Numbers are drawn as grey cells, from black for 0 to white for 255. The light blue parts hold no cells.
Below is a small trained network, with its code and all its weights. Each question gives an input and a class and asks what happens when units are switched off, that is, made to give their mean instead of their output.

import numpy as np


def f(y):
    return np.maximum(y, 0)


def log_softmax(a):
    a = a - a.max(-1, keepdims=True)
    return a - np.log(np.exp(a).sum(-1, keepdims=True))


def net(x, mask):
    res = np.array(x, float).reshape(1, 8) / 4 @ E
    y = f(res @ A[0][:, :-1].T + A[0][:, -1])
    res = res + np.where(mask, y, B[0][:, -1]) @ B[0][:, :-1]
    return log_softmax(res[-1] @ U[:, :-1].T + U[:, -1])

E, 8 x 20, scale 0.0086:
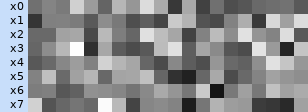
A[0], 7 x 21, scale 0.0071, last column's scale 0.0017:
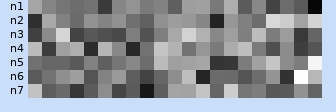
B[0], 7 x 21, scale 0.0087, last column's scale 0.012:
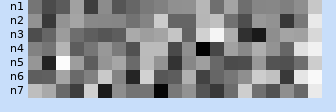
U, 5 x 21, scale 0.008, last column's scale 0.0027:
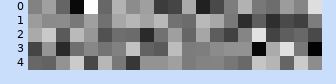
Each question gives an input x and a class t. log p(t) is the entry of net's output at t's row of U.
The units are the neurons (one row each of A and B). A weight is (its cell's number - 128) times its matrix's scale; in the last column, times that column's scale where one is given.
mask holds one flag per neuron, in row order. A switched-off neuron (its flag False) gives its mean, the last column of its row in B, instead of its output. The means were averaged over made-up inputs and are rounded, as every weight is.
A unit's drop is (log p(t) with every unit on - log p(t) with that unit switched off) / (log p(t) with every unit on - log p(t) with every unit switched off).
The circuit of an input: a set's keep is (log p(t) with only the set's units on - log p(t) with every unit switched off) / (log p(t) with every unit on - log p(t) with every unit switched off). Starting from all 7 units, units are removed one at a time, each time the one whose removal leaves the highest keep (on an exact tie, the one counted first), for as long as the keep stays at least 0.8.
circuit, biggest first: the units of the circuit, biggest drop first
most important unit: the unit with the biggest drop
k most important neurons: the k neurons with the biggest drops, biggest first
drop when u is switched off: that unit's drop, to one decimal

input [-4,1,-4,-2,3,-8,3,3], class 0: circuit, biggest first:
[n7]
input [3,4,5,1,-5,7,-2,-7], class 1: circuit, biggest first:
[n6 n4]
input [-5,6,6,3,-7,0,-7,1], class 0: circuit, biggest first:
[n7 n2]
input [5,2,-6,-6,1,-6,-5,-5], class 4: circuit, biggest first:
[n1 n7]
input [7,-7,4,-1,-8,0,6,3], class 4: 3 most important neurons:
[n4 n7 n1]
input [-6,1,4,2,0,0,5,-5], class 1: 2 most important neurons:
[n6 n3]
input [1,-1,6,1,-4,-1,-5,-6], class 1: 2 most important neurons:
[n6 n3]
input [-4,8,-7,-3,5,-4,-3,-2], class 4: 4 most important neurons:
[n2 n6 n3 n5]
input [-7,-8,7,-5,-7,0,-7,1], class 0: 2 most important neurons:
[n4 n2]
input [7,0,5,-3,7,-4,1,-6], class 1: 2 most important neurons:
[n6 n4]
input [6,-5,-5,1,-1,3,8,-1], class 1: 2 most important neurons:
[n6 n4]
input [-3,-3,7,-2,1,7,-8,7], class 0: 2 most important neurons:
[n2 n3]
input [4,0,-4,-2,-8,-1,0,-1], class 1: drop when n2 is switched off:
-0.1
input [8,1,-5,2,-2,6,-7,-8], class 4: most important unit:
n7
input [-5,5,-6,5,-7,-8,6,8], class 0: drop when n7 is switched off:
1.4
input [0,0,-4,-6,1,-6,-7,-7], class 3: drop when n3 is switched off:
0.2
